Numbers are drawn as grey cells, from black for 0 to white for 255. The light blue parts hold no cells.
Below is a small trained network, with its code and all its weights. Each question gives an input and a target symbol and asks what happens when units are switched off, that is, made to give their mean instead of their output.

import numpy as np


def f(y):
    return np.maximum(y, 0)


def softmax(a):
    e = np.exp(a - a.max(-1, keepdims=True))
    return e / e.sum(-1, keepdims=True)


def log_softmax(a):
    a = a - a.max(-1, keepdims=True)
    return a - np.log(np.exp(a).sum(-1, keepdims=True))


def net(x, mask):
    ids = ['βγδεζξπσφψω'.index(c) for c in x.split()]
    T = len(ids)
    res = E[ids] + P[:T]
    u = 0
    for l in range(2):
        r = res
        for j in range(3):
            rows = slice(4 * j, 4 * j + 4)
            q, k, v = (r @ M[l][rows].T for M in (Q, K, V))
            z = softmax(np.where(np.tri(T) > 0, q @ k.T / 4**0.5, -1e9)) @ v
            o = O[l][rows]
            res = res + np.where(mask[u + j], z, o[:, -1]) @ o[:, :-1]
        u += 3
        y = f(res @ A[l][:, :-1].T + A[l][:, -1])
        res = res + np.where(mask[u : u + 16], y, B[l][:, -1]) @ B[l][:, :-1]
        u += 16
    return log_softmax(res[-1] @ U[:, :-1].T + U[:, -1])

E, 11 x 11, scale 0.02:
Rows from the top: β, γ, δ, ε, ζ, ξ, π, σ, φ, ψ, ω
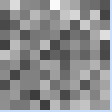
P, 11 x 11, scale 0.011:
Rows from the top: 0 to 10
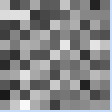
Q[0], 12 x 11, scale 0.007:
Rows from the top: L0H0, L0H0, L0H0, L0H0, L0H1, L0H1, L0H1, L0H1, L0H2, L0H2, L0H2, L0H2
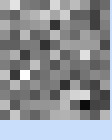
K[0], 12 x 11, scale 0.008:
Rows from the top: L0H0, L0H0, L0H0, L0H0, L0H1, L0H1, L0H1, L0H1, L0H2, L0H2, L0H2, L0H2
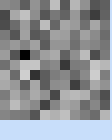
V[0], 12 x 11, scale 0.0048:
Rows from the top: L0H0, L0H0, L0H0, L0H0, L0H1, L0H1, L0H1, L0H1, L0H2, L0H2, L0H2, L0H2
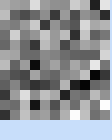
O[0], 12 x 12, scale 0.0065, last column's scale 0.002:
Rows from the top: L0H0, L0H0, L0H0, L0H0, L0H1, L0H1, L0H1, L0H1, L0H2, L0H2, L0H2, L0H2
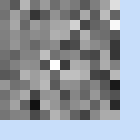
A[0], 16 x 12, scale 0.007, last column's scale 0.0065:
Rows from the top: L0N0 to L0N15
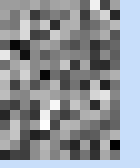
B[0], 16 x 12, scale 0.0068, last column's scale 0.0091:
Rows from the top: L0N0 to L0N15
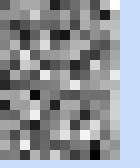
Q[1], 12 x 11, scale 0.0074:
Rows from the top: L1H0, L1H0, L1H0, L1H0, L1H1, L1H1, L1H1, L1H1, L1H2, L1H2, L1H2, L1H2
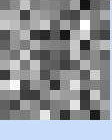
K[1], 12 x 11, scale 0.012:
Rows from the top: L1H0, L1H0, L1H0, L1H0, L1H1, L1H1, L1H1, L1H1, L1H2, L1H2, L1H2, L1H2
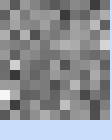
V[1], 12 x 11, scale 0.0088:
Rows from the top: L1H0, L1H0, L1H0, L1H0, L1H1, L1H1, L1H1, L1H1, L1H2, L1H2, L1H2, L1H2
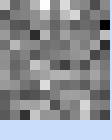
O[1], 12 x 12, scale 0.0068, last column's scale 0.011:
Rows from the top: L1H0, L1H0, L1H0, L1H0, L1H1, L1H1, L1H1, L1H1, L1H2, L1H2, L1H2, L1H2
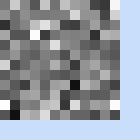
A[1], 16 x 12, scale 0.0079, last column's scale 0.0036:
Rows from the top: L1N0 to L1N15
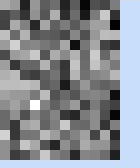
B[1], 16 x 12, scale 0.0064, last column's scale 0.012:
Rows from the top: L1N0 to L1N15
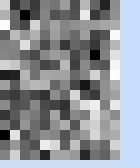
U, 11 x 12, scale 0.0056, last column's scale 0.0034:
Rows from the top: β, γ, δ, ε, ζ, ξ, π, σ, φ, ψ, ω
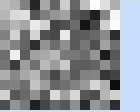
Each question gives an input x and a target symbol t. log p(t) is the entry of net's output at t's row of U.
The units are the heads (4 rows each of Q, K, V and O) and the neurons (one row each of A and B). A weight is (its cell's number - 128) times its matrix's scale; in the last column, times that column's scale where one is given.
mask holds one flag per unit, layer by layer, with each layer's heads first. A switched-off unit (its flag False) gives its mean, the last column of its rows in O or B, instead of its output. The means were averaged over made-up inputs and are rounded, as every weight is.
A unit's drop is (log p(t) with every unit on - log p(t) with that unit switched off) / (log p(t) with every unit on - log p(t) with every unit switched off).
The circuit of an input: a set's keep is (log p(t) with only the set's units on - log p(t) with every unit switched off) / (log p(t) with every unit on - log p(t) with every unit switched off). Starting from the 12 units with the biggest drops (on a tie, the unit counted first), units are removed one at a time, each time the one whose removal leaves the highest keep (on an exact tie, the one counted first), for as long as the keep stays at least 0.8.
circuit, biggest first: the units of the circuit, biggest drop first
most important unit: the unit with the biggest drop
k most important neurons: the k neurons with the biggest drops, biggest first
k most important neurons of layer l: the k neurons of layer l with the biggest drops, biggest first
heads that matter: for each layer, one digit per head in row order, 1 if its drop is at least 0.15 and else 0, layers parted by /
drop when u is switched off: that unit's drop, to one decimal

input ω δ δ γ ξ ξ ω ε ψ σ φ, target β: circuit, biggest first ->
(L0N12)
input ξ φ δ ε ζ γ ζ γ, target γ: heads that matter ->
111 / 100
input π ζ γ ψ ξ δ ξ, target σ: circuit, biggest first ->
(L0H2, L1N0)
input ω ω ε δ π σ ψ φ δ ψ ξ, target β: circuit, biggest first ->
(L0N7, L1H2)
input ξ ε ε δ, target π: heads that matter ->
000 / 101
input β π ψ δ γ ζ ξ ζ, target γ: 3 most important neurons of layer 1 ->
(L1N3, L1N10, L1N4)
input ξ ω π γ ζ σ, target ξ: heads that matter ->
001 / 100
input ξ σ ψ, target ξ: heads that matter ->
001 / 100
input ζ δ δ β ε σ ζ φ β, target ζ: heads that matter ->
000 / 100
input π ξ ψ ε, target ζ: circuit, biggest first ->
(L1N1, L0N15, L1H0)
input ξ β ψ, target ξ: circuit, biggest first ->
(L1H0, L0H2, L0H1)
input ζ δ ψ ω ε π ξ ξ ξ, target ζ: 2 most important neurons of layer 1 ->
(L1N1, L1N5)
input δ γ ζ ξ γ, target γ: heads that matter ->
011 / 100
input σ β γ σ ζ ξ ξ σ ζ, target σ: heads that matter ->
110 / 111
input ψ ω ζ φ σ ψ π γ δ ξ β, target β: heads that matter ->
001 / 001
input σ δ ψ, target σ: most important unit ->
L0H1
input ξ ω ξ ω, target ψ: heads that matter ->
010 / 100
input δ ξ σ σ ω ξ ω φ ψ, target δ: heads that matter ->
010 / 101
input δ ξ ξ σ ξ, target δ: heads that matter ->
001 / 000
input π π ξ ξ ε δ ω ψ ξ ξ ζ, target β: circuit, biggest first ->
(L0N12)
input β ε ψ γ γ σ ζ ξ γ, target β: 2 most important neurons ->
(L0N6, L0N5)
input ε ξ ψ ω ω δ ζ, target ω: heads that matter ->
010 / 100
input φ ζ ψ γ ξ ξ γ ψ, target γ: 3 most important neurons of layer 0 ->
(L0N11, L0N12, L0N14)
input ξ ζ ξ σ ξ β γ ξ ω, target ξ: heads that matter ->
001 / 100
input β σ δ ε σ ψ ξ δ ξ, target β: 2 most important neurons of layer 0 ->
(L0N6, L0N8)
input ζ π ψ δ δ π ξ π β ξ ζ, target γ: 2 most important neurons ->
(L0N12, L0N11)
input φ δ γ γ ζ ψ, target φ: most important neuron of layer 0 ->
(L0N2)
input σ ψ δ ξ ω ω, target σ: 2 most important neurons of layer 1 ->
(L1N10, L1N6)
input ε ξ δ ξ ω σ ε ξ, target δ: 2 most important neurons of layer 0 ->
(L0N0, L0N12)
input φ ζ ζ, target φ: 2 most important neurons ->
(L0N2, L1N10)
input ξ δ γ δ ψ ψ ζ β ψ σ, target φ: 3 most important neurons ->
(L1N13, L0N4, L1N10)
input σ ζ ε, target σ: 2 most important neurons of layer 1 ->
(L1N10, L1N6)
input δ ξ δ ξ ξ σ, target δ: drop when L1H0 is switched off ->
0.3
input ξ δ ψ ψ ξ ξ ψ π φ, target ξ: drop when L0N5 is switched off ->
0.5
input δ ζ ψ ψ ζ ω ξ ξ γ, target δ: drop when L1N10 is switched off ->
0.0
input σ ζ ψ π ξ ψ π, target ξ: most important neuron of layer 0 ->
(L0N0)
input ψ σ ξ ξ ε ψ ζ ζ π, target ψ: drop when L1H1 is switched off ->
0.1
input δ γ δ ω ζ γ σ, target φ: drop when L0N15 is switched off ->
0.3
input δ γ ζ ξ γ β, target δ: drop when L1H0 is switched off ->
0.2
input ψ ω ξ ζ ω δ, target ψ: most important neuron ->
(L0N14)
